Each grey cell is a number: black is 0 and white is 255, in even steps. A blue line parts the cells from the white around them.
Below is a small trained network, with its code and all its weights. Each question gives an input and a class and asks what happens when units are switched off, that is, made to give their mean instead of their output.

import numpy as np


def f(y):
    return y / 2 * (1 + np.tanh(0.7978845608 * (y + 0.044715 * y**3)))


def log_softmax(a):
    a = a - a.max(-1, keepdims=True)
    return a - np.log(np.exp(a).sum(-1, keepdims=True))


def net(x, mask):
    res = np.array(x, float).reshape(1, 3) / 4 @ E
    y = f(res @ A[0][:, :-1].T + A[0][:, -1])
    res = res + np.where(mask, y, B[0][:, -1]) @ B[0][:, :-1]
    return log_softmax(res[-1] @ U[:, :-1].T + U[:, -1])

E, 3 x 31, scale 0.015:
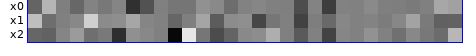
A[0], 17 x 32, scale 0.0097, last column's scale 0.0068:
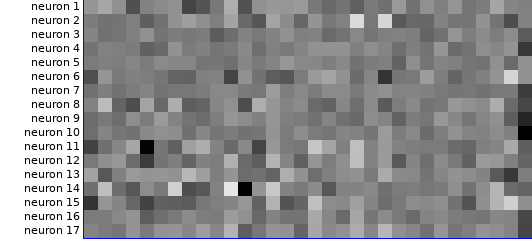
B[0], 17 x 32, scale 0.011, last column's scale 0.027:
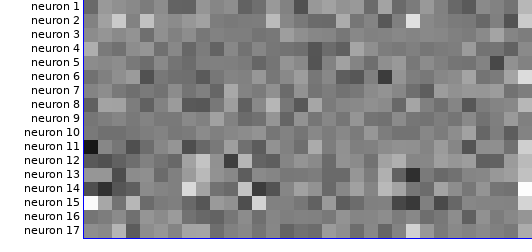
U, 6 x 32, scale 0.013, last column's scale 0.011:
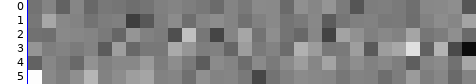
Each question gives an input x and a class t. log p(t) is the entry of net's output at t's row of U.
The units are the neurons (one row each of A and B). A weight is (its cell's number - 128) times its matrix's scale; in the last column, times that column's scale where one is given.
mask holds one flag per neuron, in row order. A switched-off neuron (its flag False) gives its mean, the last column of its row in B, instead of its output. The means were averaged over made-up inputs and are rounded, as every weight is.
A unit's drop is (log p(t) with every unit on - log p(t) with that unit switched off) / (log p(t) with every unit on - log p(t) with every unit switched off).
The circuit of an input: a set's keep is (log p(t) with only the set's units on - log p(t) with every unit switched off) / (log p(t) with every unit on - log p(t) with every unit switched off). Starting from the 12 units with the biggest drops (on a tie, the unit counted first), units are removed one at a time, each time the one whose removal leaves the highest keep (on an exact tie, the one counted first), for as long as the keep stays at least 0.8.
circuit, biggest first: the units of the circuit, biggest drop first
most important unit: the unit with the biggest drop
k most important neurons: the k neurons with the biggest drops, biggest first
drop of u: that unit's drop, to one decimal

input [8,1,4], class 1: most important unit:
neuron 14
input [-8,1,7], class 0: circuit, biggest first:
(neuron 2; neuron 14)
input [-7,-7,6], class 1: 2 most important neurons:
(neuron 14; neuron 15)
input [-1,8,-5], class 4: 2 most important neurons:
(neuron 15; neuron 8)
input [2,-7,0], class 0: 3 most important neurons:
(neuron 15; neuron 12; neuron 8)
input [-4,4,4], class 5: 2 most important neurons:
(neuron 14; neuron 11)
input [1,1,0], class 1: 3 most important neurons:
(neuron 14; neuron 12; neuron 13)
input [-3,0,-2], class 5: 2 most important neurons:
(neuron 11; neuron 14)
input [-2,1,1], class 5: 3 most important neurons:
(neuron 11; neuron 14; neuron 6)
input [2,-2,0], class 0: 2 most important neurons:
(neuron 2; neuron 8)
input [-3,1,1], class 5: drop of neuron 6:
0.1
